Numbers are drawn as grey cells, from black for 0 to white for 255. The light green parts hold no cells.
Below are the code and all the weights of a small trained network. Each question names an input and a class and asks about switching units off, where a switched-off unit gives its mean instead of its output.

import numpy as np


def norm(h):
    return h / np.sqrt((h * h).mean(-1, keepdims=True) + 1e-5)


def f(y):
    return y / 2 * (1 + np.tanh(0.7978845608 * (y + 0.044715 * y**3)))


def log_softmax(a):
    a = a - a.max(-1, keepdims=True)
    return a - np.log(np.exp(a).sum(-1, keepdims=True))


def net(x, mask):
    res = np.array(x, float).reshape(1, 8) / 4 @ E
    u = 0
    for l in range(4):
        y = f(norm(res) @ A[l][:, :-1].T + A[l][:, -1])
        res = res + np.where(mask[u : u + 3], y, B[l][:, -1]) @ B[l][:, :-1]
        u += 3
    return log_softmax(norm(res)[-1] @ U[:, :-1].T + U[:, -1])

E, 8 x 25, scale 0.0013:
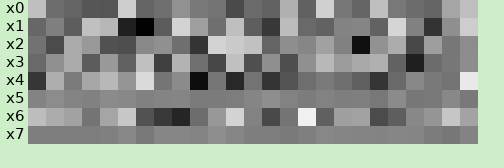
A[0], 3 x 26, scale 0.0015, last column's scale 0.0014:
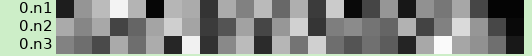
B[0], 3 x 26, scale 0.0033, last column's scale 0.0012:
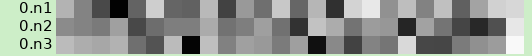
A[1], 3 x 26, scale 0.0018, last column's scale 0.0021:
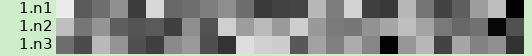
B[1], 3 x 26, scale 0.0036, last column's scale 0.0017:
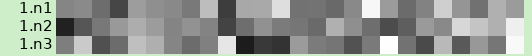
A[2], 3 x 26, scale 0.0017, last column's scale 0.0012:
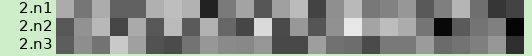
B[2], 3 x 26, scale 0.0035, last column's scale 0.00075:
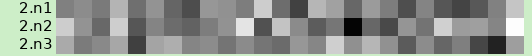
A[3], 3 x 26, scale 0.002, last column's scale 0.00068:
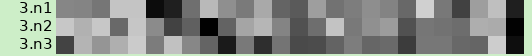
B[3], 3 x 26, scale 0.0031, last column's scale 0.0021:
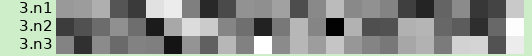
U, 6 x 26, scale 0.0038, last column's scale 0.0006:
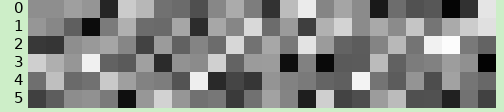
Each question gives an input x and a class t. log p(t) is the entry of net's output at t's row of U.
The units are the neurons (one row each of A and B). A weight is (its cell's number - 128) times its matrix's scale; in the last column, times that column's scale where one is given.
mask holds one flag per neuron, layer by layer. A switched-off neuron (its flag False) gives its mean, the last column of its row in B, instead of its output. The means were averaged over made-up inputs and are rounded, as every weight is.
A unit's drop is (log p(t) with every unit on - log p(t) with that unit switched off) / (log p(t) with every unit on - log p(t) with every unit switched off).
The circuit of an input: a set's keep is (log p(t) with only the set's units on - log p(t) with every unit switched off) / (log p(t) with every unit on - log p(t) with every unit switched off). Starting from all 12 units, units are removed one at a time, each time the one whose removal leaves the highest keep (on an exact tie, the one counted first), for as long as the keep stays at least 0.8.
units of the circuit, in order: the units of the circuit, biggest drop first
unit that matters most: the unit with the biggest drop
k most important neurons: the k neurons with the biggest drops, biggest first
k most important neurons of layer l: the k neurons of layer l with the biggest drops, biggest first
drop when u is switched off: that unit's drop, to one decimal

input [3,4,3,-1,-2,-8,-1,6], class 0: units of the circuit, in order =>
[3.n1]
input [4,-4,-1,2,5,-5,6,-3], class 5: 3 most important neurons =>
[3.n2; 1.n2; 0.n1]
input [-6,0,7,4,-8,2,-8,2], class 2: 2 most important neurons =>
[1.n2; 3.n2]
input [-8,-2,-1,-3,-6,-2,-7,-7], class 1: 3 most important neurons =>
[0.n1; 3.n2; 3.n3]
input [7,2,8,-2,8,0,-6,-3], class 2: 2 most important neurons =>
[3.n3; 0.n1]
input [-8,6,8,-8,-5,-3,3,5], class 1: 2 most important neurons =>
[0.n1; 0.n2]
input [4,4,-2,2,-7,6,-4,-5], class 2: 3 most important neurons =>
[1.n2; 0.n1; 3.n2]
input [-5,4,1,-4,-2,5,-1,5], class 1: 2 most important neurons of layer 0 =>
[0.n1; 0.n2]
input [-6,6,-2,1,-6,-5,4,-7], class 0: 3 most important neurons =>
[3.n1; 1.n1; 3.n3]
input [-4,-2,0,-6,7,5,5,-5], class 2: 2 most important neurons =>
[3.n3; 2.n2]
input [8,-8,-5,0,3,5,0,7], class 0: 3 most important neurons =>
[0.n2; 0.n1; 2.n1]
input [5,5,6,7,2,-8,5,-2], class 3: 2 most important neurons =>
[2.n2; 0.n1]
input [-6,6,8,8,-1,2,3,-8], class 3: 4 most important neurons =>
[2.n2; 0.n2; 1.n1; 2.n1]
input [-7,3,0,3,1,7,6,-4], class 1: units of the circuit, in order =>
[0.n1]
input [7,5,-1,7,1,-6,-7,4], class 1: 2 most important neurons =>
[1.n1; 0.n3]
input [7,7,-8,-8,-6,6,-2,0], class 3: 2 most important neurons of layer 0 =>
[0.n3; 0.n2]
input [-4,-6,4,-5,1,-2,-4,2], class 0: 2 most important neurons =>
[0.n2; 3.n2]
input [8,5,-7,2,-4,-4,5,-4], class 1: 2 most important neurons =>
[1.n1; 1.n3]
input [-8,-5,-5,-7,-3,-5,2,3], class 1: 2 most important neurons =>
[0.n1; 2.n2]
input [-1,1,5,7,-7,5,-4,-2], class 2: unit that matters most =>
1.n2
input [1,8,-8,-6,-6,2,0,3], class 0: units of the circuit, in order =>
[3.n1; 1.n3]
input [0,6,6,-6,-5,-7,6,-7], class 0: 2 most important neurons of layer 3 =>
[3.n1; 3.n3]
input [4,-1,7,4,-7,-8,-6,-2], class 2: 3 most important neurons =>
[1.n2; 3.n2; 0.n3]
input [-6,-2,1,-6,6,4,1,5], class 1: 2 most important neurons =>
[0.n1; 2.n2]
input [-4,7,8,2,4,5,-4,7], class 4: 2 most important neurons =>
[1.n3; 0.n2]
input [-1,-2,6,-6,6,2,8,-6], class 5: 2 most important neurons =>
[3.n2; 1.n2]
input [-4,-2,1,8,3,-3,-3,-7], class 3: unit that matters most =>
2.n2
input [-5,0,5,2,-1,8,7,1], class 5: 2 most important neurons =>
[3.n2; 1.n1]
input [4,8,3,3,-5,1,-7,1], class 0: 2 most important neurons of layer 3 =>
[3.n1; 3.n2]
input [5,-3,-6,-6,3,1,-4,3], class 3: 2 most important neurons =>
[0.n3; 0.n1]
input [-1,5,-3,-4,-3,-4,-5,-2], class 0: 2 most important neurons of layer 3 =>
[3.n1; 3.n2]
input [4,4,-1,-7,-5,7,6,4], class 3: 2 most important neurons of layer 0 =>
[0.n3; 0.n1]
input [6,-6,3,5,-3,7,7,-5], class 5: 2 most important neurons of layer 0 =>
[0.n1; 0.n3]
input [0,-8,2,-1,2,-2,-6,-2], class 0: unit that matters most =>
3.n2
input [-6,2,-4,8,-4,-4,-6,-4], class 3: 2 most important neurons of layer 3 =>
[3.n2; 3.n3]
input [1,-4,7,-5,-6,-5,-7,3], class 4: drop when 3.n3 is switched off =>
0.2
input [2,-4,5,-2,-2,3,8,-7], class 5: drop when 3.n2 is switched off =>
1.1
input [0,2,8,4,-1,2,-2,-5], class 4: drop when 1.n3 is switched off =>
1.1
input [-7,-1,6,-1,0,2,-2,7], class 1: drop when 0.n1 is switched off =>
1.6
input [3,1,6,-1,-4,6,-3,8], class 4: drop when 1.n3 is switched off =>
1.2
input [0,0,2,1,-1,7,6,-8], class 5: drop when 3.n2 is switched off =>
0.8
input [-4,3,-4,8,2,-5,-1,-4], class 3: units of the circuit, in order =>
[2.n2]
